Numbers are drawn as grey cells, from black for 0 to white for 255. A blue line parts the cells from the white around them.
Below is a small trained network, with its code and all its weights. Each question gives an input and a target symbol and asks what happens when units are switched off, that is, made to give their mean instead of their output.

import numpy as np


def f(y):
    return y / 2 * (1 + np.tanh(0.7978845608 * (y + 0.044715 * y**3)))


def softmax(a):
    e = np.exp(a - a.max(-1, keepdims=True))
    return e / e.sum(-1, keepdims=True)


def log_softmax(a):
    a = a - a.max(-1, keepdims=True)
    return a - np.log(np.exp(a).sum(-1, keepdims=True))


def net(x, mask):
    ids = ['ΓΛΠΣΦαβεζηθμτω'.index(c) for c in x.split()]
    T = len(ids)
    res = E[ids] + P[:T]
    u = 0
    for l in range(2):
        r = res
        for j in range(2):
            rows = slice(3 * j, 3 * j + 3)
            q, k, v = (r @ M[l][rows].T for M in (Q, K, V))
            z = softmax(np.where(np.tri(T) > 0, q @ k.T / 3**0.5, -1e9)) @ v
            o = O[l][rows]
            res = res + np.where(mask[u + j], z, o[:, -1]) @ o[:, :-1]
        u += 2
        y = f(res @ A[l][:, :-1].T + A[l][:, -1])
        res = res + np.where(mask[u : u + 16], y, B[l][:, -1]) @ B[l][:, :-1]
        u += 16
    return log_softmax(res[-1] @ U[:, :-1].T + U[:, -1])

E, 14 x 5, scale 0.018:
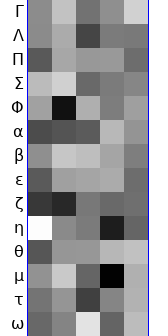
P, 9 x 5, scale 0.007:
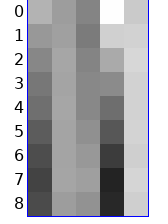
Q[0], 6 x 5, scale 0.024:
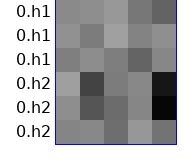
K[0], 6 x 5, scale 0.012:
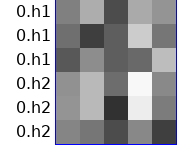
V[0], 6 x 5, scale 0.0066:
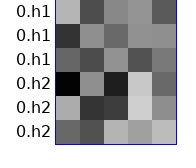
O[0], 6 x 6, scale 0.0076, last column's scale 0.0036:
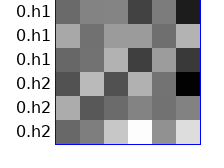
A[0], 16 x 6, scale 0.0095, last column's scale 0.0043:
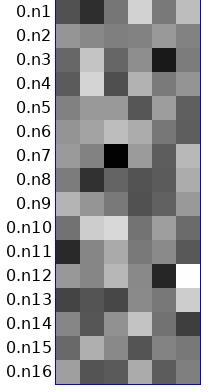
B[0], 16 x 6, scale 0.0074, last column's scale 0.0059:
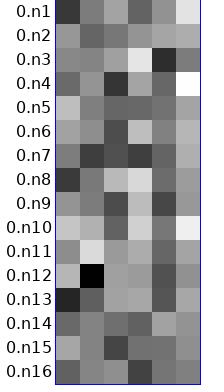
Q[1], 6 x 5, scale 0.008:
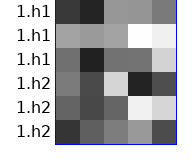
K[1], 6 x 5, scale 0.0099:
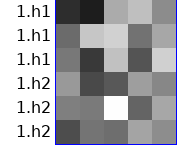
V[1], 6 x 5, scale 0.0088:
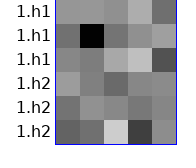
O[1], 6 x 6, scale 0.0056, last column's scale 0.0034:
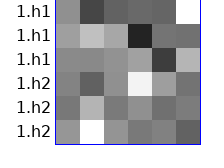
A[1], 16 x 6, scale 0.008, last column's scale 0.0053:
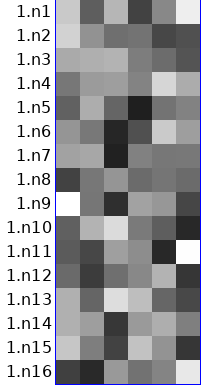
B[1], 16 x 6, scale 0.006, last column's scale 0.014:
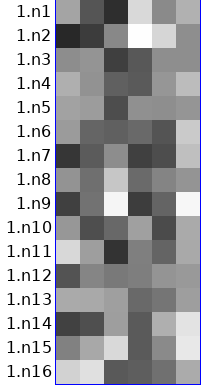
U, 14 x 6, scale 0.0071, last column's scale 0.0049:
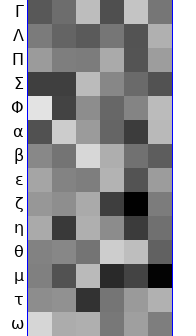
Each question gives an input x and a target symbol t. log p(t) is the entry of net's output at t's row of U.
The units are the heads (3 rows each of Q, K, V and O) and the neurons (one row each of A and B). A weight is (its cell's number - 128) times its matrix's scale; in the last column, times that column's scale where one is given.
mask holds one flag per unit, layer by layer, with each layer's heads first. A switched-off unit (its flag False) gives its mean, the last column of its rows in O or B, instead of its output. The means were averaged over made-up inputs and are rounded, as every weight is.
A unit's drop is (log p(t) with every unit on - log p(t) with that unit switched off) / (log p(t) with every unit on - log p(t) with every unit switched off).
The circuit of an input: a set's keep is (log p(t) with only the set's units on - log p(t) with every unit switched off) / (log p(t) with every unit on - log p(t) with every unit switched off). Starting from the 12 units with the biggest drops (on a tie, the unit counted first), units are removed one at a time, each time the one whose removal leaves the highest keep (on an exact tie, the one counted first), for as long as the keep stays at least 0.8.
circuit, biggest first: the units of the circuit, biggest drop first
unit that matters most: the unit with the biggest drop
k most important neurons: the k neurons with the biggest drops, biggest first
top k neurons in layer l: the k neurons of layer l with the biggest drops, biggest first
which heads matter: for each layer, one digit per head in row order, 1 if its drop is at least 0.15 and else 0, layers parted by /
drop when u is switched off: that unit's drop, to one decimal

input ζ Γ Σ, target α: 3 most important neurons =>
[0.n4; 0.n1; 0.n10]
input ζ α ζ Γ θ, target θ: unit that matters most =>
1.n9
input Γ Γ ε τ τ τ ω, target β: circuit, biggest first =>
[0.n10; 1.h1; 0.h2; 0.n11]
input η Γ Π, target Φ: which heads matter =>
01 / 00
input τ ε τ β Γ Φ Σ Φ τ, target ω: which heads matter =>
01 / 11
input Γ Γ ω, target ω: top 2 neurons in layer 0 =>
[0.n4; 0.n9]
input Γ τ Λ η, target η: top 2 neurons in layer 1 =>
[1.n9; 1.n2]
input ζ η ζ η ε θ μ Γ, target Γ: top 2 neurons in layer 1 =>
[1.n14; 1.n9]
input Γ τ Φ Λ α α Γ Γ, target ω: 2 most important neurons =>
[0.n4; 1.n4]
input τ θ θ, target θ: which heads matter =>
01 / 00
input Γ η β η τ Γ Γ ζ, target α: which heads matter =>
00 / 01
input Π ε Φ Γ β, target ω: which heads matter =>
01 / 01
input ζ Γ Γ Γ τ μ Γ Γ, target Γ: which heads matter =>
01 / 10
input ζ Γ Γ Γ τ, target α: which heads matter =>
01 / 11
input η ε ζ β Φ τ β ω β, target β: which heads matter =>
01 / 10
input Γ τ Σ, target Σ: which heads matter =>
00 / 00
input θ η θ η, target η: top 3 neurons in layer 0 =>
[0.n9; 0.n12; 0.n1]
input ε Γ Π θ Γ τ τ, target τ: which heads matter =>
01 / 01
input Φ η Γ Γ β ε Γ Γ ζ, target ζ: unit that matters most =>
1.n10
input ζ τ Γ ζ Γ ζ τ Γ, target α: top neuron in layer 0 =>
[0.n4]
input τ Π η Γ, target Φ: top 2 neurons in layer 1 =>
[1.n6; 1.n1]
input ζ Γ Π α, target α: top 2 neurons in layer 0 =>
[0.n1; 0.n13]
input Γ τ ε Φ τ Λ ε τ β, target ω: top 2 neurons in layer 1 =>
[1.n13; 1.n3]
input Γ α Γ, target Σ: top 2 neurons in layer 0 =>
[0.n4; 0.n7]
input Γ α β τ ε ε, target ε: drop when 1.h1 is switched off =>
0.2
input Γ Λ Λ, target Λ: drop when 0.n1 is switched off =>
-0.1
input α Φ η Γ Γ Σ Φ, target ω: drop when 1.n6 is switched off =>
0.1
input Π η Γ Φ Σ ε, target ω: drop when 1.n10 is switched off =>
-0.1
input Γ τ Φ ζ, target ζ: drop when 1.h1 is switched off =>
0.2
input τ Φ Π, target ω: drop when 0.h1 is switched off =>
0.0
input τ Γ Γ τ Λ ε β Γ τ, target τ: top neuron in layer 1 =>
[1.n9]
